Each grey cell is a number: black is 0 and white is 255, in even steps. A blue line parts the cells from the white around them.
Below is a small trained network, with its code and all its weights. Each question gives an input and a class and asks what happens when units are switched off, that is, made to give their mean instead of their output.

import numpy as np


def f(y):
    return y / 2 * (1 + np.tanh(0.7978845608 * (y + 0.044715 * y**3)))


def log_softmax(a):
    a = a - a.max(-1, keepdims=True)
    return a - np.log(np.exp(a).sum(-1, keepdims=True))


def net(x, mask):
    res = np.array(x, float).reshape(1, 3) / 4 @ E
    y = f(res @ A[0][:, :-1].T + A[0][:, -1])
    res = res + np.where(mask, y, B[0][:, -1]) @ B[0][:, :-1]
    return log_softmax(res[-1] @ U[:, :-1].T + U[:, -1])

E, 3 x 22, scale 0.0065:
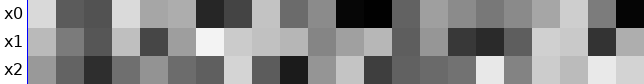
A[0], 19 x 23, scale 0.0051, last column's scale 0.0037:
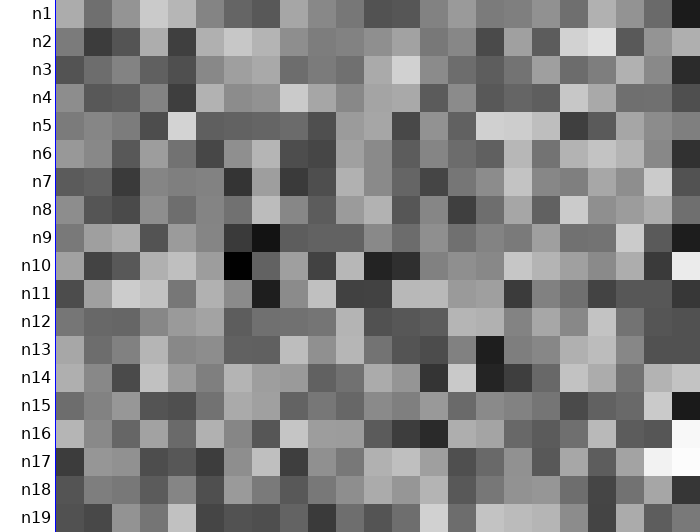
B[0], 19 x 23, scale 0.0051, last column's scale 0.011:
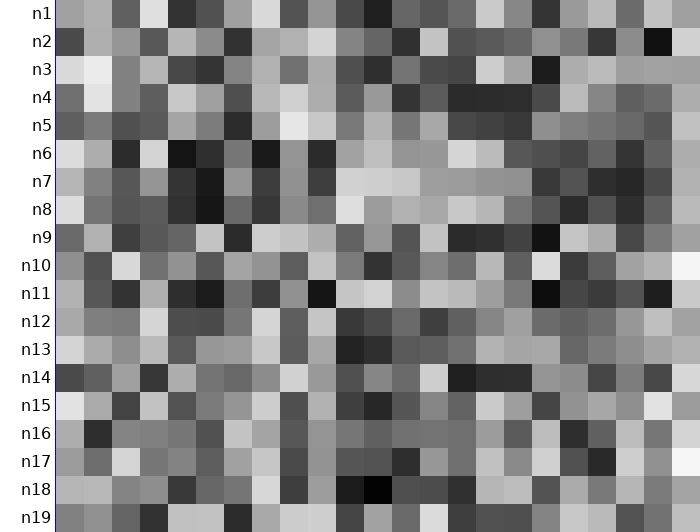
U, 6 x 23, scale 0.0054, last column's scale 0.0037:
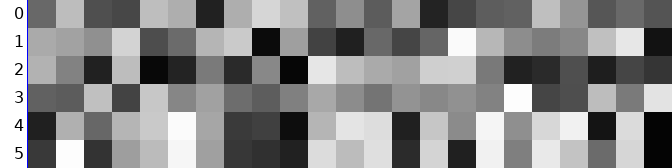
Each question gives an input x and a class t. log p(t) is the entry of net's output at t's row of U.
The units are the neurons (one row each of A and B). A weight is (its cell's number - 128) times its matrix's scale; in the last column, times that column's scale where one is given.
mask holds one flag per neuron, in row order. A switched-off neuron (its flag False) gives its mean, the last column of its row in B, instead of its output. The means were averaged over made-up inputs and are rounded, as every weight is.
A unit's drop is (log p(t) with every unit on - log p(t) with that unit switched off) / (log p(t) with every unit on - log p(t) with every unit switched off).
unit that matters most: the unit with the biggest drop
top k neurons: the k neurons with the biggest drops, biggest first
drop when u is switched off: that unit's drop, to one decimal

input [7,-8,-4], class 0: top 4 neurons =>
[n19 n9 n5 n17]
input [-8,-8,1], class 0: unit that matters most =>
n5
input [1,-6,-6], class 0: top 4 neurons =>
[n19 n9 n7 n8]
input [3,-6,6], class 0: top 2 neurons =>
[n19 n5]
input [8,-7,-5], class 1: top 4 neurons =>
[n10 n1 n12 n16]
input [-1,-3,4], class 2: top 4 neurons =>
[n7 n14 n2 n4]
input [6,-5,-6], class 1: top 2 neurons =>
[n10 n1]
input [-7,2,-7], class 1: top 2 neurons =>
[n17 n15]
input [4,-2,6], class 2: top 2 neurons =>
[n7 n6]
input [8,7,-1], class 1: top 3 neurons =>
[n13 n16 n1]
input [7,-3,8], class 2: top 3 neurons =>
[n7 n6 n8]
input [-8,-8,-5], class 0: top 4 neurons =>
[n19 n5 n9 n10]
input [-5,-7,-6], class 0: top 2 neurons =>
[n19 n9]
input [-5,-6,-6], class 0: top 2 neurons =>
[n19 n9]
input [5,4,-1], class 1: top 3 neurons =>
[n13 n16 n19]
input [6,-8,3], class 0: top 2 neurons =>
[n19 n5]
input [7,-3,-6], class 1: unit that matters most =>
n10
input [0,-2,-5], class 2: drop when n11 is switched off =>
0.2
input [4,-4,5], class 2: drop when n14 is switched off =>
0.4
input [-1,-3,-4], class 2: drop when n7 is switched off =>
-0.1
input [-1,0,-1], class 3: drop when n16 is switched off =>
-0.1
